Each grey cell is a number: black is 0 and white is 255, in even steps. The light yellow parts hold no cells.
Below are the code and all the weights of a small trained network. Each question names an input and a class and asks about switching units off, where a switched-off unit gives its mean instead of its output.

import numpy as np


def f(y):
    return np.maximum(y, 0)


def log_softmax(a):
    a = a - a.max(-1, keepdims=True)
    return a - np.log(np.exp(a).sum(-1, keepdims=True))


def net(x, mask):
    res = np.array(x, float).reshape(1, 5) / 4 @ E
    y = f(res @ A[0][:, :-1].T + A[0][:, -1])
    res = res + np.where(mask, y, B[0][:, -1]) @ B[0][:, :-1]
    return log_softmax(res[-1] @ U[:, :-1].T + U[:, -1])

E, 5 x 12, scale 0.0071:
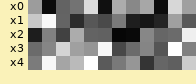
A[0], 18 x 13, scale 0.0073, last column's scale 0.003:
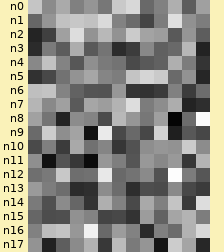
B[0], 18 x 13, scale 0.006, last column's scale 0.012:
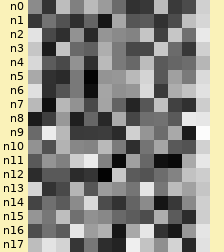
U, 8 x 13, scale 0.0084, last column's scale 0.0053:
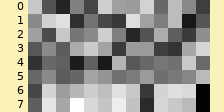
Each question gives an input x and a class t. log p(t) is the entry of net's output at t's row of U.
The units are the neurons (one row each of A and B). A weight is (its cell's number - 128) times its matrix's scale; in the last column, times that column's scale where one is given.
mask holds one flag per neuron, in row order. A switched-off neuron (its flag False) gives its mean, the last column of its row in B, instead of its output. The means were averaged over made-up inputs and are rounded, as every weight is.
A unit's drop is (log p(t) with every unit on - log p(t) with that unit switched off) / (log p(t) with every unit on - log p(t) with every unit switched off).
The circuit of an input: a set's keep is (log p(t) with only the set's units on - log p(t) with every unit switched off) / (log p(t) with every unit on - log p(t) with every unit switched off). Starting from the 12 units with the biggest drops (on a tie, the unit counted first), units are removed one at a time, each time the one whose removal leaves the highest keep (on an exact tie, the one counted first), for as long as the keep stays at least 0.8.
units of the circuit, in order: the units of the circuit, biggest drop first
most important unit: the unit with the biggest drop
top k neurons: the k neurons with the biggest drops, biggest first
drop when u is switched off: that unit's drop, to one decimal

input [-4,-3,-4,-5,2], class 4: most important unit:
n8
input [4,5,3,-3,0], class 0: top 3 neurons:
(n9, n6, n13)
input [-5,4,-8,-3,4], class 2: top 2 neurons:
(n7, n0)
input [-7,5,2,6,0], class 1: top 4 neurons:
(n9, n8, n2, n5)
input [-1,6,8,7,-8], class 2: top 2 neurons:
(n3, n15)
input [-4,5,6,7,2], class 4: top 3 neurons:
(n1, n12, n7)
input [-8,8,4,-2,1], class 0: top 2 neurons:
(n6, n13)
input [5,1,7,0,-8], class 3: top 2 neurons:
(n11, n14)
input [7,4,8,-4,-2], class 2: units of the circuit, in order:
(n3, n15)
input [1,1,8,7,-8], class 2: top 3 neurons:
(n3, n15, n10)
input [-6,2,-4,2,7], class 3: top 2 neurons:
(n16, n17)
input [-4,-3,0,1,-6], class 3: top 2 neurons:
(n11, n17)
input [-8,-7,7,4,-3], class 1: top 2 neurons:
(n9, n6)
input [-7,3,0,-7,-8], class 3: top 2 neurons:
(n11, n17)
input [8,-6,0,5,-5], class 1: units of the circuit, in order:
(n17)
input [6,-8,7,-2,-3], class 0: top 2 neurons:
(n5, n2)
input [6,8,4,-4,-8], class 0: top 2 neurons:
(n13, n6)
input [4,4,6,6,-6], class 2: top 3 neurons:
(n3, n15, n16)
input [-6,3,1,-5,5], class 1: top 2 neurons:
(n9, n11)
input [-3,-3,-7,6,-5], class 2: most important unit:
n7
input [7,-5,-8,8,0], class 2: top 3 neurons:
(n7, n0, n9)
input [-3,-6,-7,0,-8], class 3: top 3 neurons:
(n11, n14, n3)
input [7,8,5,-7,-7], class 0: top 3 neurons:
(n13, n6, n9)
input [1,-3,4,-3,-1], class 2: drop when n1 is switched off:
0.2
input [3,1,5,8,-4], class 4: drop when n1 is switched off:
0.1
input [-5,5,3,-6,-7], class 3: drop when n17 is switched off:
0.2
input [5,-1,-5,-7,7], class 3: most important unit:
n16
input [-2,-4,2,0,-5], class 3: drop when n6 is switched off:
0.4
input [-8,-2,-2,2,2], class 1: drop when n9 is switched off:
0.4
